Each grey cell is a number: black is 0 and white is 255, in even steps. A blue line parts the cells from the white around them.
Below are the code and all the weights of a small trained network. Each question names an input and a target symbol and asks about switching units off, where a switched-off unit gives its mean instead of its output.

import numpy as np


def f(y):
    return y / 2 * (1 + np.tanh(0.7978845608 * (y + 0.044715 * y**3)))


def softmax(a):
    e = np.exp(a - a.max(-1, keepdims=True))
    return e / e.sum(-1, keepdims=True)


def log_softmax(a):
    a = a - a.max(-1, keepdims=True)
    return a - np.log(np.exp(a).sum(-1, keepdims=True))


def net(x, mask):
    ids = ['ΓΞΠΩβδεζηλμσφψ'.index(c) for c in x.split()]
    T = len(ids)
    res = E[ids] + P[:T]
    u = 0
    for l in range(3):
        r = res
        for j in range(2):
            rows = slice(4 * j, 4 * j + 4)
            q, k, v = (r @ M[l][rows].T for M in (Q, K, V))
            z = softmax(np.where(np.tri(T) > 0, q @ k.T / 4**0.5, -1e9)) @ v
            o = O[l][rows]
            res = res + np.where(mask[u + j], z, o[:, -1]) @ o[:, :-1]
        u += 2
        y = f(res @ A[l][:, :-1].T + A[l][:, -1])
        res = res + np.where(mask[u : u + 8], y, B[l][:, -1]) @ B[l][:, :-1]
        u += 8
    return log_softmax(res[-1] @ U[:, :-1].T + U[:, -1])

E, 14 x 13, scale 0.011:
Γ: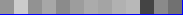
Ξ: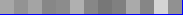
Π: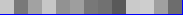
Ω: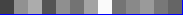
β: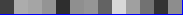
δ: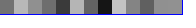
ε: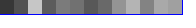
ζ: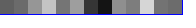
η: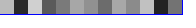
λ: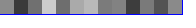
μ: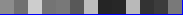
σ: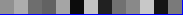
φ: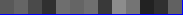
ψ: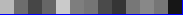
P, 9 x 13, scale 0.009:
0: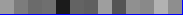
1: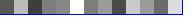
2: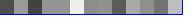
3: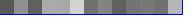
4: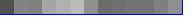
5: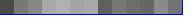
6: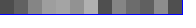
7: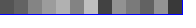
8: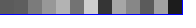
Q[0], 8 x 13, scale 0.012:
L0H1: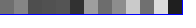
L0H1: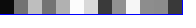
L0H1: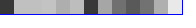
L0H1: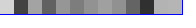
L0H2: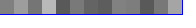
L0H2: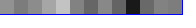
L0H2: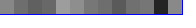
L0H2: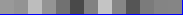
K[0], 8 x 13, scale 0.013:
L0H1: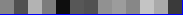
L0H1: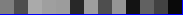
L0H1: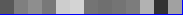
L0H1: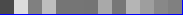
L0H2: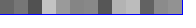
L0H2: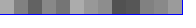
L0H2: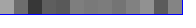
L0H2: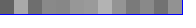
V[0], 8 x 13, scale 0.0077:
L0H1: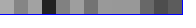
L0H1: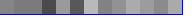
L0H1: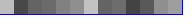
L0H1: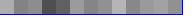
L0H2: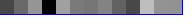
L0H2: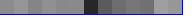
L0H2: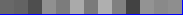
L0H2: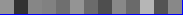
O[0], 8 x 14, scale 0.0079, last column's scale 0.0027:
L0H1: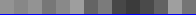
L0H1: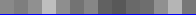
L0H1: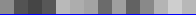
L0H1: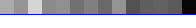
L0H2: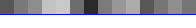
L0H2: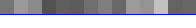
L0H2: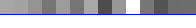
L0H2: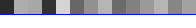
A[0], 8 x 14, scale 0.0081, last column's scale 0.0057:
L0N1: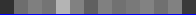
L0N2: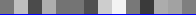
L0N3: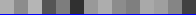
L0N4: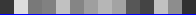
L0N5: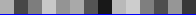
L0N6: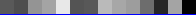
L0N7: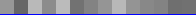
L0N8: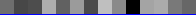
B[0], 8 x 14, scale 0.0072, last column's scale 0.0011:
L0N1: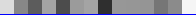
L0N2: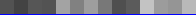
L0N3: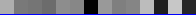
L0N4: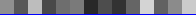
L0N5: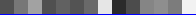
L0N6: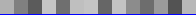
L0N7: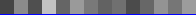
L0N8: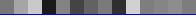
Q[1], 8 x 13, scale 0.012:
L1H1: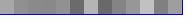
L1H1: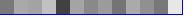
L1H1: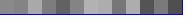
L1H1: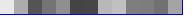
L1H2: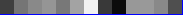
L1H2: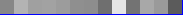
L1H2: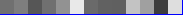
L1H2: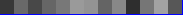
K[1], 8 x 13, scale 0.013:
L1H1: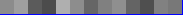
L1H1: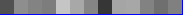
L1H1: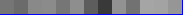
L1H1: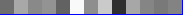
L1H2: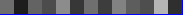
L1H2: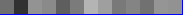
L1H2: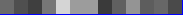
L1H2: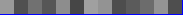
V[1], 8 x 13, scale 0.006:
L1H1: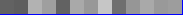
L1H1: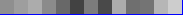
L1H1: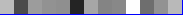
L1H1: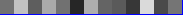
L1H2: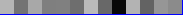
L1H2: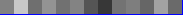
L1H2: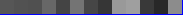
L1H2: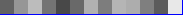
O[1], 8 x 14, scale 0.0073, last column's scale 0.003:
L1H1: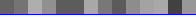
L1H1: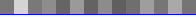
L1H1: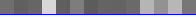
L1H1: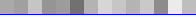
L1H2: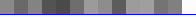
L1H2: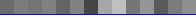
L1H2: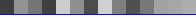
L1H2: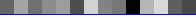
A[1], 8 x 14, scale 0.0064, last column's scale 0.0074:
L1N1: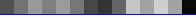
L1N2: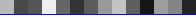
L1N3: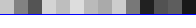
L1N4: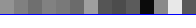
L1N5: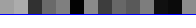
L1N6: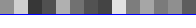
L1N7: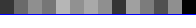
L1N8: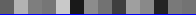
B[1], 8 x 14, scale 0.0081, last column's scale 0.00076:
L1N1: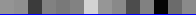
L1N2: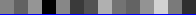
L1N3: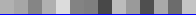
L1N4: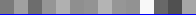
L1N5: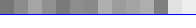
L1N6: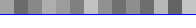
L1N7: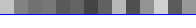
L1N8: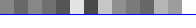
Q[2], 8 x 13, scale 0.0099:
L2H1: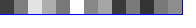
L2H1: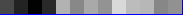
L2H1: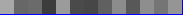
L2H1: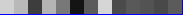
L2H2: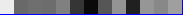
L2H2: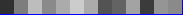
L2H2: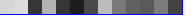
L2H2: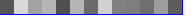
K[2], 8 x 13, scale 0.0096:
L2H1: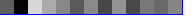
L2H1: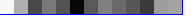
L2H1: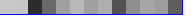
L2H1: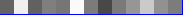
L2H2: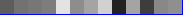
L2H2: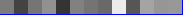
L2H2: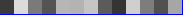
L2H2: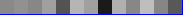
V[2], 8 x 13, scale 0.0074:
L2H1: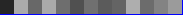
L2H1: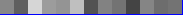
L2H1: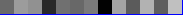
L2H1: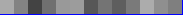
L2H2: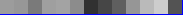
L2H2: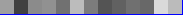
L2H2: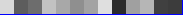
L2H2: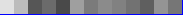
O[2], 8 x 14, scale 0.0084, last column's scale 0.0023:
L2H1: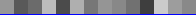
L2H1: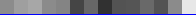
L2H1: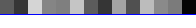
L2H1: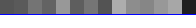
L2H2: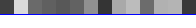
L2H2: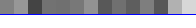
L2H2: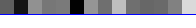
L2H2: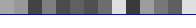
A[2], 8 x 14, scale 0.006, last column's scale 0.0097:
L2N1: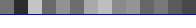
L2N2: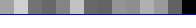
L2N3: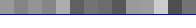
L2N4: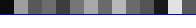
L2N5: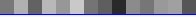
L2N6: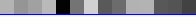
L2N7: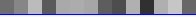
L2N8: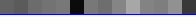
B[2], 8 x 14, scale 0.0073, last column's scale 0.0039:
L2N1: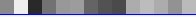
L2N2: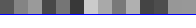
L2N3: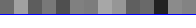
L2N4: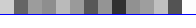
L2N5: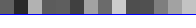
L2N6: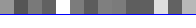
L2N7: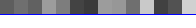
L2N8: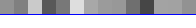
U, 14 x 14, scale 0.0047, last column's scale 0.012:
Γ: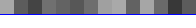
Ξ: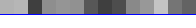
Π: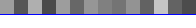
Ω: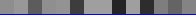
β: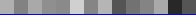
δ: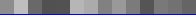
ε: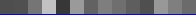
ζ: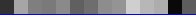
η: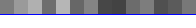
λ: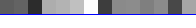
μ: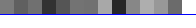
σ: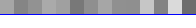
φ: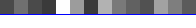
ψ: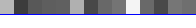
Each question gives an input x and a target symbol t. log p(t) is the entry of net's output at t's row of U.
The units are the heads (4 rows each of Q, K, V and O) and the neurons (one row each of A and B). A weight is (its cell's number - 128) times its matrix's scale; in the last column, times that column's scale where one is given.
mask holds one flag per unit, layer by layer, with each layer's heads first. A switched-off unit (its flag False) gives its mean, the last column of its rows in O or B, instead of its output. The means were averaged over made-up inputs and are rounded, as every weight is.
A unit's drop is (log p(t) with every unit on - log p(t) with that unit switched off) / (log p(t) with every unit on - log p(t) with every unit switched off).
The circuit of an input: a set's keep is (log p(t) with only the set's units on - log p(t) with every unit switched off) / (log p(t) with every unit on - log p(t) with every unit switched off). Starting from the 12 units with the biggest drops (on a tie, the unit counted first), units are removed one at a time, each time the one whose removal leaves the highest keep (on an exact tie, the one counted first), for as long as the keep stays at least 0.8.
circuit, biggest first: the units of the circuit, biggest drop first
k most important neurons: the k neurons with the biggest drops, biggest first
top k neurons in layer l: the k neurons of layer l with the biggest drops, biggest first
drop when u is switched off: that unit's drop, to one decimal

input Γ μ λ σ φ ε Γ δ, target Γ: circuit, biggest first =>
L0H2, L2H2, L1H2
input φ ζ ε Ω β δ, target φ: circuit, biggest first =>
L1H2
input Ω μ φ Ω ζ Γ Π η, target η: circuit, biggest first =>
L0N5, L2H1, L0H1
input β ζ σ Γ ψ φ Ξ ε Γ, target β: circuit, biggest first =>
L2H2, L2H1
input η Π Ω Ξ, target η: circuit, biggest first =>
L2H1, L0H1
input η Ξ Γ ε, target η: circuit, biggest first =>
L2H1, L0H1
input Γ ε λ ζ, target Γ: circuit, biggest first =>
L0H2, L2H2
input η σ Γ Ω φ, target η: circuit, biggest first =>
L2H1, L0H1
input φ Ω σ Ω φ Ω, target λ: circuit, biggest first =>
L0H2, L0N6
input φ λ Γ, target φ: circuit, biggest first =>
L1H2, L0N2
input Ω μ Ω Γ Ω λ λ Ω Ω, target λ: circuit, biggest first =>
L0H2, L0N6, L1N3
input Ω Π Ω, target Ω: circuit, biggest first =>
L2H1, L0H1, L0H2
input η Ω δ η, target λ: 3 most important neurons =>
L0N6, L1N3, L0N4
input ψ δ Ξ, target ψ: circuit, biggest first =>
L1H2
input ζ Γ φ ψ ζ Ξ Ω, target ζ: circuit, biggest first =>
L2H2, L0H1, L0H2, L2N7
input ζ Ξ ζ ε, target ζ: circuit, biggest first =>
L0H1, L2H2, L0H2
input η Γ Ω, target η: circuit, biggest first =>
L0H1, L2H1
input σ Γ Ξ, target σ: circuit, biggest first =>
L1H1, L0H1
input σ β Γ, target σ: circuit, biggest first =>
L1H1, L0N2
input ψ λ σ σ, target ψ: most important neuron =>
L1N8
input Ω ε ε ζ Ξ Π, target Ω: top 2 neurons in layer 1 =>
L1N1, L1N7
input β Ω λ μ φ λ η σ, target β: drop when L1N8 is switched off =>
0.2
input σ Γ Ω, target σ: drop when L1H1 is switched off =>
0.8
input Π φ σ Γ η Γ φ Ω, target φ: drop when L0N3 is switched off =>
0.0
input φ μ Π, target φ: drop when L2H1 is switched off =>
0.1
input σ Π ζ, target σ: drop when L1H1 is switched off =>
1.0
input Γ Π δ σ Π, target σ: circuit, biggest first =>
L1H1
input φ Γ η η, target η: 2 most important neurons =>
L1N4, L0N2
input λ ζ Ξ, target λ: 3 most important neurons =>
L0N5, L1N1, L2N4
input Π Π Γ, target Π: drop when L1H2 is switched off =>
0.2
